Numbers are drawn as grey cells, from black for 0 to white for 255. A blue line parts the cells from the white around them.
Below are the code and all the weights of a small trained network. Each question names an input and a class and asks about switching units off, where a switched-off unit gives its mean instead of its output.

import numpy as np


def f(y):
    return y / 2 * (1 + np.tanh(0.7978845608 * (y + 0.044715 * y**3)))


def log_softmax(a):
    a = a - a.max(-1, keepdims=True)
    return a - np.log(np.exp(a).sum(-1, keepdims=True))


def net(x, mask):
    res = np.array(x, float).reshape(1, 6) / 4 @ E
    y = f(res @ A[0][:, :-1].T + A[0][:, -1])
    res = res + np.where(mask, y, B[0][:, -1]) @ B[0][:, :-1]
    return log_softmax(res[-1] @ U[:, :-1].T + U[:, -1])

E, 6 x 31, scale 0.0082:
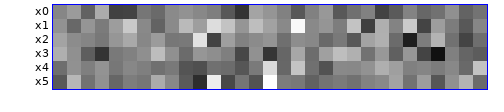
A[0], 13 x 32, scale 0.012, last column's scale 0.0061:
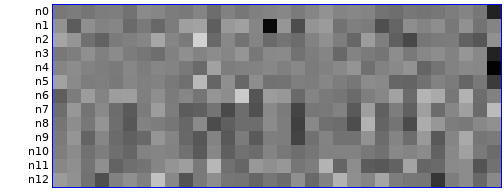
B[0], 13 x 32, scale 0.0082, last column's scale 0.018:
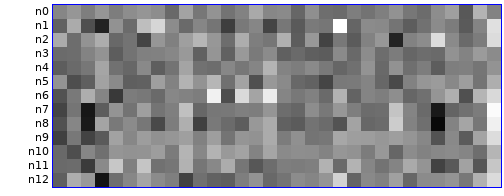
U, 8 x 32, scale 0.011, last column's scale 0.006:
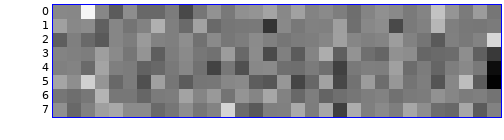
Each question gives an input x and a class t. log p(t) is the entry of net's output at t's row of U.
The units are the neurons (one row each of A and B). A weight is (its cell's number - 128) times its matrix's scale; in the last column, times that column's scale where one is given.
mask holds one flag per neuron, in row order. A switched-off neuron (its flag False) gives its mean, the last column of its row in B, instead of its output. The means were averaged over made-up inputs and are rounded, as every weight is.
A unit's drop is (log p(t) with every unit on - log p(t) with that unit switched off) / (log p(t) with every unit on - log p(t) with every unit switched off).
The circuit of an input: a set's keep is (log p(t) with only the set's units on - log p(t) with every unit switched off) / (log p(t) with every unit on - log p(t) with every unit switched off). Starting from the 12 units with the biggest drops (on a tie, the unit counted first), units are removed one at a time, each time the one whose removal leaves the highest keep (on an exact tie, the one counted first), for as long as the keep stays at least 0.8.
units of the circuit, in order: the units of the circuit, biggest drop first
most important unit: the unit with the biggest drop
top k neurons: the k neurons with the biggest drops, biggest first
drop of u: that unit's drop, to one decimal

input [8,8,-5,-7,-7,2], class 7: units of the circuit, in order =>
[n11, n12]
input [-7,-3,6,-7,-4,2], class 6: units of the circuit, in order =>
[n6]
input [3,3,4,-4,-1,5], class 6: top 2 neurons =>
[n12, n1]
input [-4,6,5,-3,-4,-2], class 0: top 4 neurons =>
[n7, n8, n6, n11]
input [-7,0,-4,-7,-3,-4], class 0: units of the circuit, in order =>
[n7, n8]
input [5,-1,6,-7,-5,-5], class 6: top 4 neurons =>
[n8, n2, n12, n5]
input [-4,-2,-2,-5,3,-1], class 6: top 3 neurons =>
[n1, n12, n6]
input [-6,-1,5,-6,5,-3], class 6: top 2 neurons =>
[n12, n8]
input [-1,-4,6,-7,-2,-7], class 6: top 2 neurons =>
[n8, n2]
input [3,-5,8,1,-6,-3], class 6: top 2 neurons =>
[n8, n2]
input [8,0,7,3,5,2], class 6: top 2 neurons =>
[n2, n5]
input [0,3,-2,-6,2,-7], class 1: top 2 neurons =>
[n8, n7]
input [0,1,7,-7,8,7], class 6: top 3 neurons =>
[n6, n1, n12]
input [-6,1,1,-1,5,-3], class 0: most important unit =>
n7
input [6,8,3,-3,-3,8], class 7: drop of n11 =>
0.2
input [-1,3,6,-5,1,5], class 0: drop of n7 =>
0.1
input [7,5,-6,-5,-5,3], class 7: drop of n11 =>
0.2
